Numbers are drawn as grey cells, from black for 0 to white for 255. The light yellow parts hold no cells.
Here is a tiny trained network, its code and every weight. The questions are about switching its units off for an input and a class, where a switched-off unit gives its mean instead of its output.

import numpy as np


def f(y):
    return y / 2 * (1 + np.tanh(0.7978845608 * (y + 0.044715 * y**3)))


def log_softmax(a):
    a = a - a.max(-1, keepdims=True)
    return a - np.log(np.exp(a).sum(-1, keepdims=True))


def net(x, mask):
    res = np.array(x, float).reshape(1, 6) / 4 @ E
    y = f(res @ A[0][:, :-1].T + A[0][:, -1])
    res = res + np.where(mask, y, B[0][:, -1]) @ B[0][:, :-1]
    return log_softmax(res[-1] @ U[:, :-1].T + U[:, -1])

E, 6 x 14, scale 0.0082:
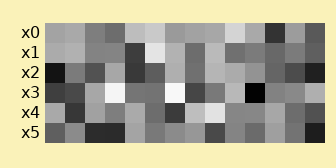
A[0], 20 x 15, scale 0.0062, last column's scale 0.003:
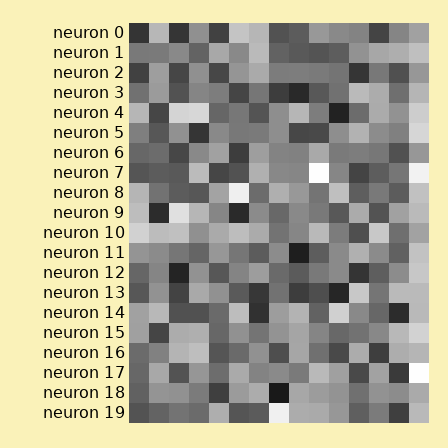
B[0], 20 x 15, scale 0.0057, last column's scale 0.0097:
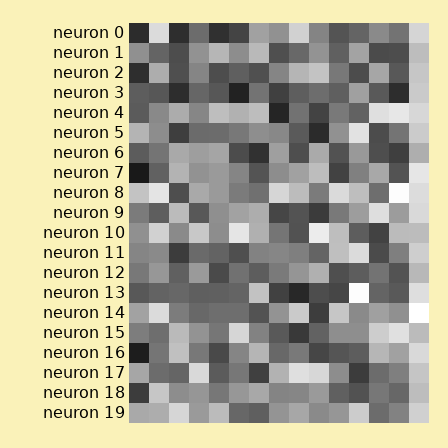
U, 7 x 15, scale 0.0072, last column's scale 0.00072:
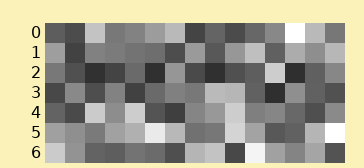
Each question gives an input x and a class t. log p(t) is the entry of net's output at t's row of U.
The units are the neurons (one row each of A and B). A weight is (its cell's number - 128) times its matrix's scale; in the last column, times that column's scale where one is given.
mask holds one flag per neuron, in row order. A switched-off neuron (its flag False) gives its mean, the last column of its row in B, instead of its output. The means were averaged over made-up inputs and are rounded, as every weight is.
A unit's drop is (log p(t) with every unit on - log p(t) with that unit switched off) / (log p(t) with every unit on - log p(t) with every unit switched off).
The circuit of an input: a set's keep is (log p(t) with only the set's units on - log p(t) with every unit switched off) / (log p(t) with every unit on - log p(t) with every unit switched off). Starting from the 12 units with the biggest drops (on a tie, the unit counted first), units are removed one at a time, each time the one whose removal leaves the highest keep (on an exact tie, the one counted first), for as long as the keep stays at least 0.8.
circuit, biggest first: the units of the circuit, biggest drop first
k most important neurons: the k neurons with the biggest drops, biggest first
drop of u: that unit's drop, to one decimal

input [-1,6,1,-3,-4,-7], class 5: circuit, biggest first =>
[neuron 10; neuron 3]
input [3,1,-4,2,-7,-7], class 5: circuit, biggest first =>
[neuron 10]
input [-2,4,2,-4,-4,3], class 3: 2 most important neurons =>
[neuron 0; neuron 2]
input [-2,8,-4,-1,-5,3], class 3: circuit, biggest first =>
[neuron 0; neuron 9]
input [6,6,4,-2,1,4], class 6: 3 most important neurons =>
[neuron 8; neuron 14; neuron 19]
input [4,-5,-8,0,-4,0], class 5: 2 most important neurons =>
[neuron 10; neuron 0]
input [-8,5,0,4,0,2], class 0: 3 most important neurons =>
[neuron 16; neuron 9; neuron 11]
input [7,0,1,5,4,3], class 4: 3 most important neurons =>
[neuron 7; neuron 6; neuron 19]
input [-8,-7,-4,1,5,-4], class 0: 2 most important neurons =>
[neuron 9; neuron 4]
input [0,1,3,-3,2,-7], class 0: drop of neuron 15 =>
0.2
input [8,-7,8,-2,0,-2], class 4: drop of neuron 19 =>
0.2
